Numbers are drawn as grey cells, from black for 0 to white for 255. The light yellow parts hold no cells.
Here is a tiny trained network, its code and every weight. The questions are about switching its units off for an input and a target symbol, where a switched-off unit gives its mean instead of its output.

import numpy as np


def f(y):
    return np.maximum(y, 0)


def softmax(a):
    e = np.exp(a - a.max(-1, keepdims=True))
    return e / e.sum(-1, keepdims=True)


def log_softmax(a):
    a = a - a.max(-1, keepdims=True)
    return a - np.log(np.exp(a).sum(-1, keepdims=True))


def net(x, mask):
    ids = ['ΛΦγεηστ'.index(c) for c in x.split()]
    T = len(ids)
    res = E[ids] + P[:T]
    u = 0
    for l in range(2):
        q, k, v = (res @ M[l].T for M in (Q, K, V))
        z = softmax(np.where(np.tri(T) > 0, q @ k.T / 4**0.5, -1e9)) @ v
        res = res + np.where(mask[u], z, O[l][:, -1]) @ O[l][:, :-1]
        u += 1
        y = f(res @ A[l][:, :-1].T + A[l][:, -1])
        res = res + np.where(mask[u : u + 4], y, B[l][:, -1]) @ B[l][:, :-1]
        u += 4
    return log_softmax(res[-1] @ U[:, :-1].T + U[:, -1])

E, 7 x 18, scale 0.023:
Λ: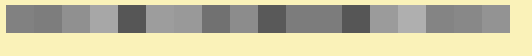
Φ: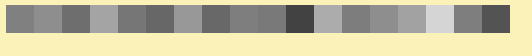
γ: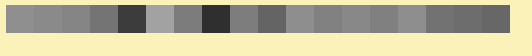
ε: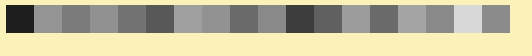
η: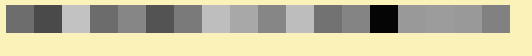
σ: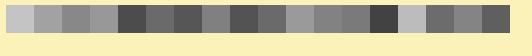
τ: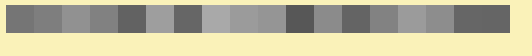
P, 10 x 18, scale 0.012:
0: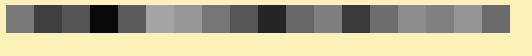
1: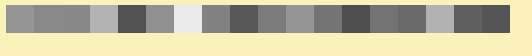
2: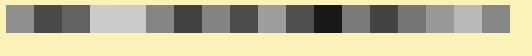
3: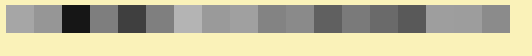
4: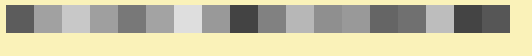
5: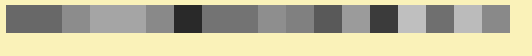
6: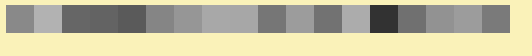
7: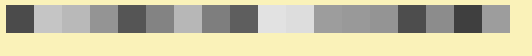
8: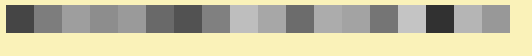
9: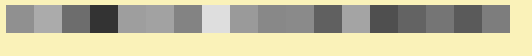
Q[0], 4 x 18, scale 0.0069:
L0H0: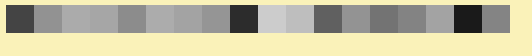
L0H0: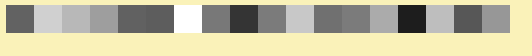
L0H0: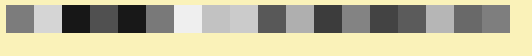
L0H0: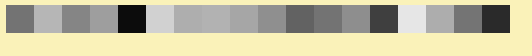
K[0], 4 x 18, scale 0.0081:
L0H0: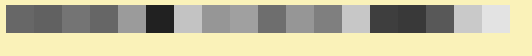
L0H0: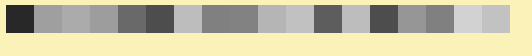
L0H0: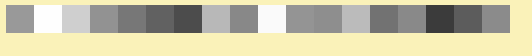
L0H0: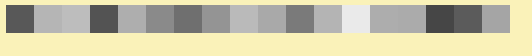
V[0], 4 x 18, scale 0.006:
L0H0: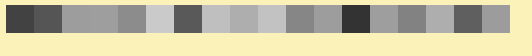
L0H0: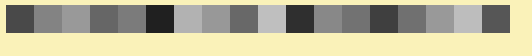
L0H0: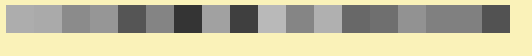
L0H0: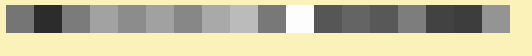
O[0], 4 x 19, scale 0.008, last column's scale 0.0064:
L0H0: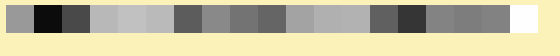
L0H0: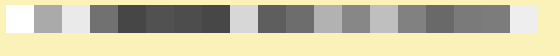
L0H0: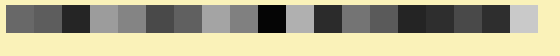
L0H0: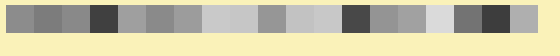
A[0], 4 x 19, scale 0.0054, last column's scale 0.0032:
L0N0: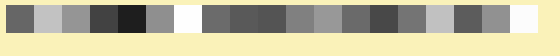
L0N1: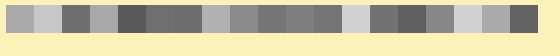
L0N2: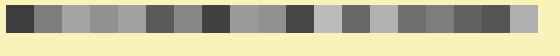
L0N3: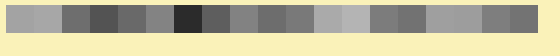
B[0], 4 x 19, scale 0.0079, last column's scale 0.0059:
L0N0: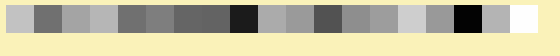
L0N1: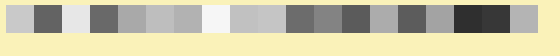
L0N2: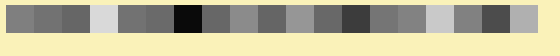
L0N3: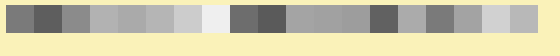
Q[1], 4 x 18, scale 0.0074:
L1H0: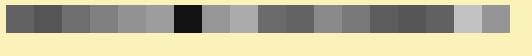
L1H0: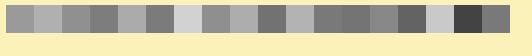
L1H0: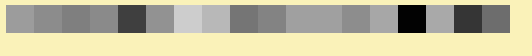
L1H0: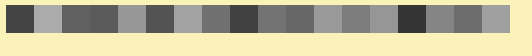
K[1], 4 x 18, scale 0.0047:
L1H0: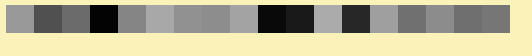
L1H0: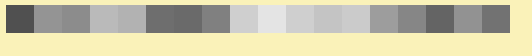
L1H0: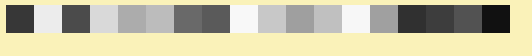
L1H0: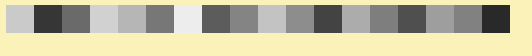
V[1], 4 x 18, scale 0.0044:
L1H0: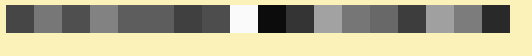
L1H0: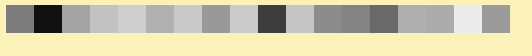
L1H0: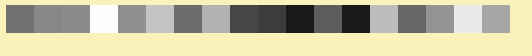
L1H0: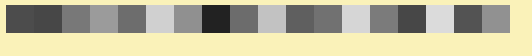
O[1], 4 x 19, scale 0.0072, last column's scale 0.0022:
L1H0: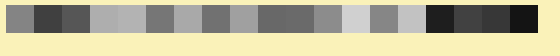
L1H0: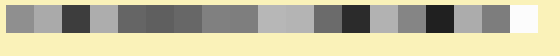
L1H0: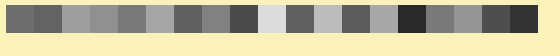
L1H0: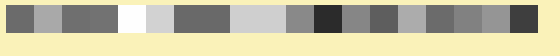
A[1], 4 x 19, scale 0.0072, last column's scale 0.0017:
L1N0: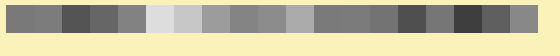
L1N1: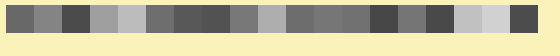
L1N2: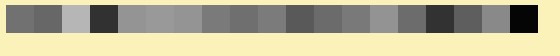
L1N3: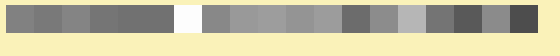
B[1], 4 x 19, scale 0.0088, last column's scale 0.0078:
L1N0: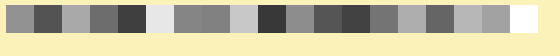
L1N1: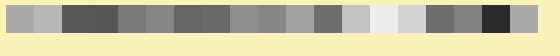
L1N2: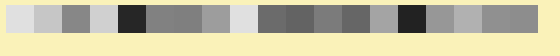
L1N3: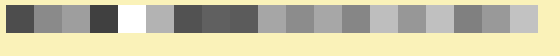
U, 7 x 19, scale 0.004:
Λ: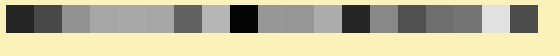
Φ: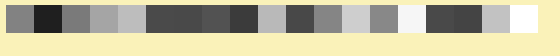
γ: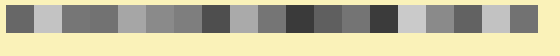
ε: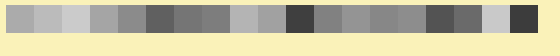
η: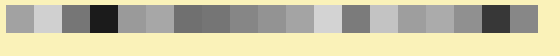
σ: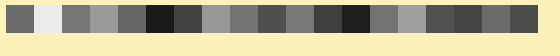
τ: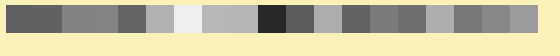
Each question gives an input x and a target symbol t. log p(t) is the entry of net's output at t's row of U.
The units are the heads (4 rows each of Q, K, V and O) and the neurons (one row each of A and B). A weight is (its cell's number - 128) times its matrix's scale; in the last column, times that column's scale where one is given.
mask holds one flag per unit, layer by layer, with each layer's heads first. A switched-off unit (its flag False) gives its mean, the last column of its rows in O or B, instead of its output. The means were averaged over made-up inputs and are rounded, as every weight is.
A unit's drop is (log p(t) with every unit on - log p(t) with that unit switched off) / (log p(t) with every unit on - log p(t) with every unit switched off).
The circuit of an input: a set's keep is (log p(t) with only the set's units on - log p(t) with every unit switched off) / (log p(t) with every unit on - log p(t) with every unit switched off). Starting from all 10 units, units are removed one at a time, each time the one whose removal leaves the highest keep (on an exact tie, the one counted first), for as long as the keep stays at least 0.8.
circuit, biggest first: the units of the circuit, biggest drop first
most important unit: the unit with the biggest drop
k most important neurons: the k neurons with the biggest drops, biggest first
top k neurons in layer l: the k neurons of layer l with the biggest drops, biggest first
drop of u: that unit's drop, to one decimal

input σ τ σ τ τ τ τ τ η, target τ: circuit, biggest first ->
L1H0; L0H0
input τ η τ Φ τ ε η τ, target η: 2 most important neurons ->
L1N3; L1N0
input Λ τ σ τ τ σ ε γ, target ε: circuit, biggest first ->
L0H0
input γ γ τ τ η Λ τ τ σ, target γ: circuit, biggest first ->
L0H0; L1H0; L0N0
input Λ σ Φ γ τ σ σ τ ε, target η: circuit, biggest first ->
L1N1; L0H0; L1H0
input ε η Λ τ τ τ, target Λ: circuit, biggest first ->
L1H0; L0H0; L0N3
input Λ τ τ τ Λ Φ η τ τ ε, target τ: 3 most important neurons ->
L0N1; L1N0; L0N0
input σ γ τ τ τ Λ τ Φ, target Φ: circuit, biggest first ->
L1H0; L0N2; L0H0
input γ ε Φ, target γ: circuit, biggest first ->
L1H0; L0H0; L0N0
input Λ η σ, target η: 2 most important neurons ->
L1N1; L0N0
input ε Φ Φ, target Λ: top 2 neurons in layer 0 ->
L0N3; L0N1
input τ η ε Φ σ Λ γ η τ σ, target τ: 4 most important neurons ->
L1N0; L0N1; L0N3; L0N0
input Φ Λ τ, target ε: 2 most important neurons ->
L1N2; L0N1
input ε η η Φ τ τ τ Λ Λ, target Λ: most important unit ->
L1H0
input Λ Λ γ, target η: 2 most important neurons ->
L1N1; L0N0
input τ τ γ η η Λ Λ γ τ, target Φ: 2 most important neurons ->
L1N0; L0N1
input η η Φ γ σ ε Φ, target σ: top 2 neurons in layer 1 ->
L1N3; L1N0
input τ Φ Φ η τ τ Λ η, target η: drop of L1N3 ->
0.5
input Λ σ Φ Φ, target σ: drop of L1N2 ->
0.0
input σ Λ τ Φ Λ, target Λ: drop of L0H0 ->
0.4
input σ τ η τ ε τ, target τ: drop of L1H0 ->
1.1
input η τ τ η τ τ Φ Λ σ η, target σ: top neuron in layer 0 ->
L0N3
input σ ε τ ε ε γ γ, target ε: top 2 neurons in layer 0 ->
L0N2; L0N0
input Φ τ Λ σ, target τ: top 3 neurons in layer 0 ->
L0N1; L0N3; L0N0
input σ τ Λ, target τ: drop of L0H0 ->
0.8
